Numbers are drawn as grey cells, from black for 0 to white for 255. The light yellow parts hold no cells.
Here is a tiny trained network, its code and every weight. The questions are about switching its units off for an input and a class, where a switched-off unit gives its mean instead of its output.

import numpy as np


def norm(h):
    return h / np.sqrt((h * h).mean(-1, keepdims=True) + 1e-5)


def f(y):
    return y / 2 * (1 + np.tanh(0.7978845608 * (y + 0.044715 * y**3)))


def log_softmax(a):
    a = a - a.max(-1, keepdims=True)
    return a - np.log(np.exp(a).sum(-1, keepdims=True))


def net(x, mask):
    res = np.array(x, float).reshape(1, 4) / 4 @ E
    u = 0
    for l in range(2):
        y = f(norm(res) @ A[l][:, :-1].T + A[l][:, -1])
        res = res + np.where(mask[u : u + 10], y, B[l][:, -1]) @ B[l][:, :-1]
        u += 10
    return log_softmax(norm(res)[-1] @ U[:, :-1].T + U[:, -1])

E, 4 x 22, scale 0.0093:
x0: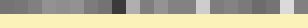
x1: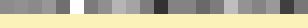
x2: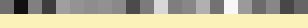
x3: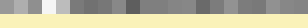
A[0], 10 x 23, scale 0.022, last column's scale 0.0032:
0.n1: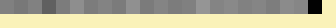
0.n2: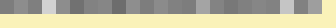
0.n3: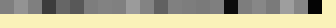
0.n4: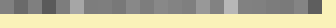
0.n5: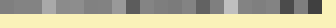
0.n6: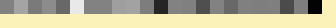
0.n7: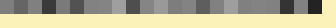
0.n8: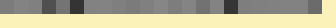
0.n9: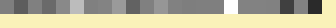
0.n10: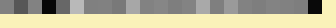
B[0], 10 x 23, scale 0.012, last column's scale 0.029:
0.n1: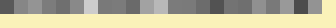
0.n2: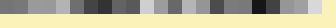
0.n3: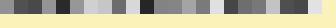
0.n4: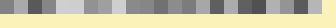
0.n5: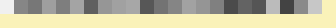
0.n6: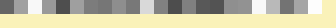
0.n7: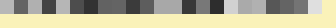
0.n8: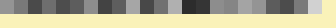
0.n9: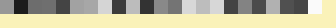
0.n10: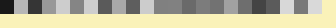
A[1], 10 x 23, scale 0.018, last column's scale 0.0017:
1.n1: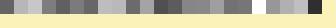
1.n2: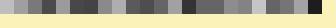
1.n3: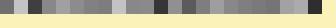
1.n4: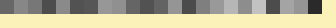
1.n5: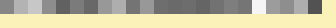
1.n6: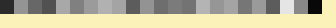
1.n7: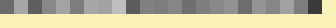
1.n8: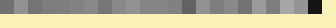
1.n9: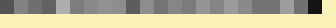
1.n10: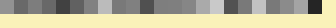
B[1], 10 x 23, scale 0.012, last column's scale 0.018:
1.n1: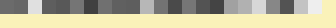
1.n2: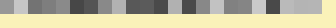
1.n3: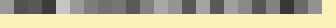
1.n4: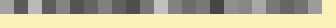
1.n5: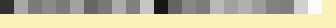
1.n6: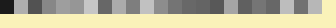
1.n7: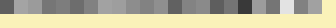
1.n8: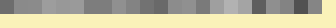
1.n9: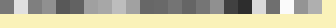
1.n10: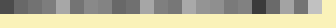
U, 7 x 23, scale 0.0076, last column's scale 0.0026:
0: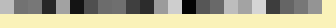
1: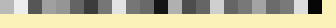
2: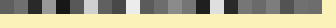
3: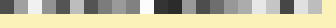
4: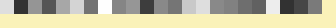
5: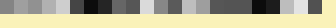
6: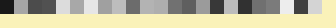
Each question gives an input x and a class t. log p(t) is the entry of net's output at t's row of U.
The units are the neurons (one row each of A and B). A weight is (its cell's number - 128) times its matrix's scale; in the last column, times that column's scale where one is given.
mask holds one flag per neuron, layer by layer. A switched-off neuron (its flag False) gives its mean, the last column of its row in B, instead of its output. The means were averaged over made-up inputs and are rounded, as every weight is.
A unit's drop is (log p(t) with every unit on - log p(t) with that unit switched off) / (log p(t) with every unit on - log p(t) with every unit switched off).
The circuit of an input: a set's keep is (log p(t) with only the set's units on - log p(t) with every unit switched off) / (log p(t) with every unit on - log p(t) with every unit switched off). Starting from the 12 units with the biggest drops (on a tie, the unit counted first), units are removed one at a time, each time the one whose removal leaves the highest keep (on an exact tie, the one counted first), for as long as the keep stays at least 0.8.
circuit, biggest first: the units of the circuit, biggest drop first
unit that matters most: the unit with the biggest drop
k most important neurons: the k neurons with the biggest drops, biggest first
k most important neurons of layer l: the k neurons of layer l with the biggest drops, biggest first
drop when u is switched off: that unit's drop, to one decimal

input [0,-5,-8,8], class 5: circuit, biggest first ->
[0.n2]
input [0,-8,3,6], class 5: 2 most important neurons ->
[0.n2, 0.n7]
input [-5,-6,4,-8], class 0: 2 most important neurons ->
[0.n7, 0.n8]
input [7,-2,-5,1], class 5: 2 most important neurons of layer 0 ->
[0.n2, 0.n9]
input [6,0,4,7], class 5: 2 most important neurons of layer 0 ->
[0.n2, 0.n3]
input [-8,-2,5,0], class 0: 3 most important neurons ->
[0.n7, 0.n3, 1.n2]
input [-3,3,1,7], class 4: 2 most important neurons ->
[0.n5, 0.n9]
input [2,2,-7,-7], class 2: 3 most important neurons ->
[0.n3, 0.n8, 0.n7]
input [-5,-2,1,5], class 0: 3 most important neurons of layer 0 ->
[0.n7, 0.n3, 0.n6]
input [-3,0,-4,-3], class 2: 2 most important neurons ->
[0.n3, 0.n8]
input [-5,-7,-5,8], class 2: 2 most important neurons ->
[0.n7, 0.n8]
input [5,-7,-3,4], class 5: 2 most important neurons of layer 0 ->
[0.n2, 0.n9]
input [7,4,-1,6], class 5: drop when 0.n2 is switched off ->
0.7
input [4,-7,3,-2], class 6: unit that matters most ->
0.n9
